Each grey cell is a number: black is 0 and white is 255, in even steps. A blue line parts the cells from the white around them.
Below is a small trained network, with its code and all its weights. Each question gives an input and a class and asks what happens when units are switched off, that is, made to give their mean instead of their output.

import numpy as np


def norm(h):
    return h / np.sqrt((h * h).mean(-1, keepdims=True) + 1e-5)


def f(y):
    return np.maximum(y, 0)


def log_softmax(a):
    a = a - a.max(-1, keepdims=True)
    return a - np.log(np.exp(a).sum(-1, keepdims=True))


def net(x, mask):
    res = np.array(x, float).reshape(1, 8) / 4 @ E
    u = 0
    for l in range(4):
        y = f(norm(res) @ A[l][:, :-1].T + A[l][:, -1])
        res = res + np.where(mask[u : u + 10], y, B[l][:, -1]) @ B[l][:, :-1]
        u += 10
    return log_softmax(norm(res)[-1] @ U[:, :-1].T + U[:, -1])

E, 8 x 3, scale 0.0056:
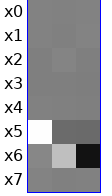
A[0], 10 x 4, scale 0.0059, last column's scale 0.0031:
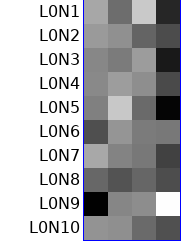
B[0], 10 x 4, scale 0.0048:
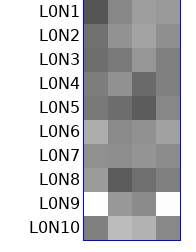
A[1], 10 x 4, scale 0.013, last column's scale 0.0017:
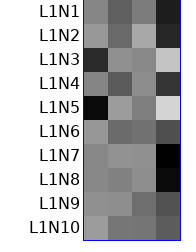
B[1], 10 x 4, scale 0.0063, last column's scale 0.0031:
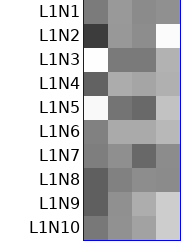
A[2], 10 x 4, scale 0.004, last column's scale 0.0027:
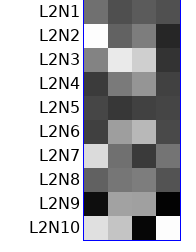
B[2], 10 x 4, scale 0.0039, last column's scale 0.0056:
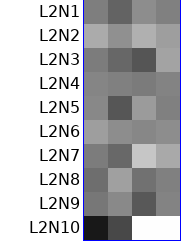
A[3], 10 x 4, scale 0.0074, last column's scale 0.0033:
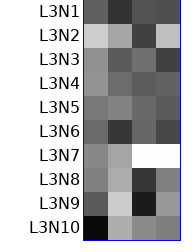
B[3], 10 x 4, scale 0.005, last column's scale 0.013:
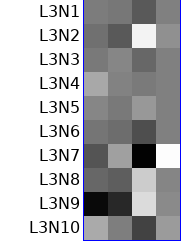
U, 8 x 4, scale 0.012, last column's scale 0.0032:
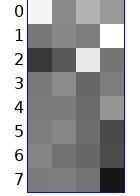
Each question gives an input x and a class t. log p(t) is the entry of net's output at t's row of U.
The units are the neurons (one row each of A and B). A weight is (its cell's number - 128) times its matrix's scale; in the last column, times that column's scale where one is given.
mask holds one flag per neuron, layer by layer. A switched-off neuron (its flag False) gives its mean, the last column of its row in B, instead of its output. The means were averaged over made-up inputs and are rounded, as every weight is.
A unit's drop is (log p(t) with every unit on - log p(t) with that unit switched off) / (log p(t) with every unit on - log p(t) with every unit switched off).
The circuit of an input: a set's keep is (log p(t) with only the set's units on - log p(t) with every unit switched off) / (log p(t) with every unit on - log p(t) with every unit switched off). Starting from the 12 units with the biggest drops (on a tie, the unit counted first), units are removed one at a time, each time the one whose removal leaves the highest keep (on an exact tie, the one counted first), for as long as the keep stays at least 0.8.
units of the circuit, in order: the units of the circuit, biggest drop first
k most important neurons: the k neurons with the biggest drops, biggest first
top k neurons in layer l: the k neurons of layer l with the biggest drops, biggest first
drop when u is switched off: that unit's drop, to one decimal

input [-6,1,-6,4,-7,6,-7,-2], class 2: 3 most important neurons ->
(L0N9, L1N2, L1N5)
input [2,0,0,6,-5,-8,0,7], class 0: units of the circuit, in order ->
(L1N5, L1N3)
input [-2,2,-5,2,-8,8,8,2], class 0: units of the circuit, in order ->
(L3N7, L3N2)
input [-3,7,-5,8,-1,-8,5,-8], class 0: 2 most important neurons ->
(L1N5, L1N3)
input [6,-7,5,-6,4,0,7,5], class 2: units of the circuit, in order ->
(L3N9, L3N7)
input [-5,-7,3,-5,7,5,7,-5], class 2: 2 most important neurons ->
(L0N9, L3N2)
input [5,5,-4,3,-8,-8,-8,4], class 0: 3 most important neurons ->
(L1N3, L1N5, L2N10)
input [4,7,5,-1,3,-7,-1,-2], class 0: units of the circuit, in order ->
(L1N5)
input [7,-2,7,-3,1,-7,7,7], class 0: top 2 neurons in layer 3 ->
(L3N7, L3N2)
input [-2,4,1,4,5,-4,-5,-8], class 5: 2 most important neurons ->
(L0N9, L2N10)
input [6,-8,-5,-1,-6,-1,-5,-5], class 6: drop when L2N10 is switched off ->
0.4
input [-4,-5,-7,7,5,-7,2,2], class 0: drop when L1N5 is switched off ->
0.7
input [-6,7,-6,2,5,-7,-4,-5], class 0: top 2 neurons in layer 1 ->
(L1N3, L1N5)
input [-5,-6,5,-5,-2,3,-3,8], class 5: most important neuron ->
(L2N10)
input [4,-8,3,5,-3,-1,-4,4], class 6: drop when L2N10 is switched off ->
0.2
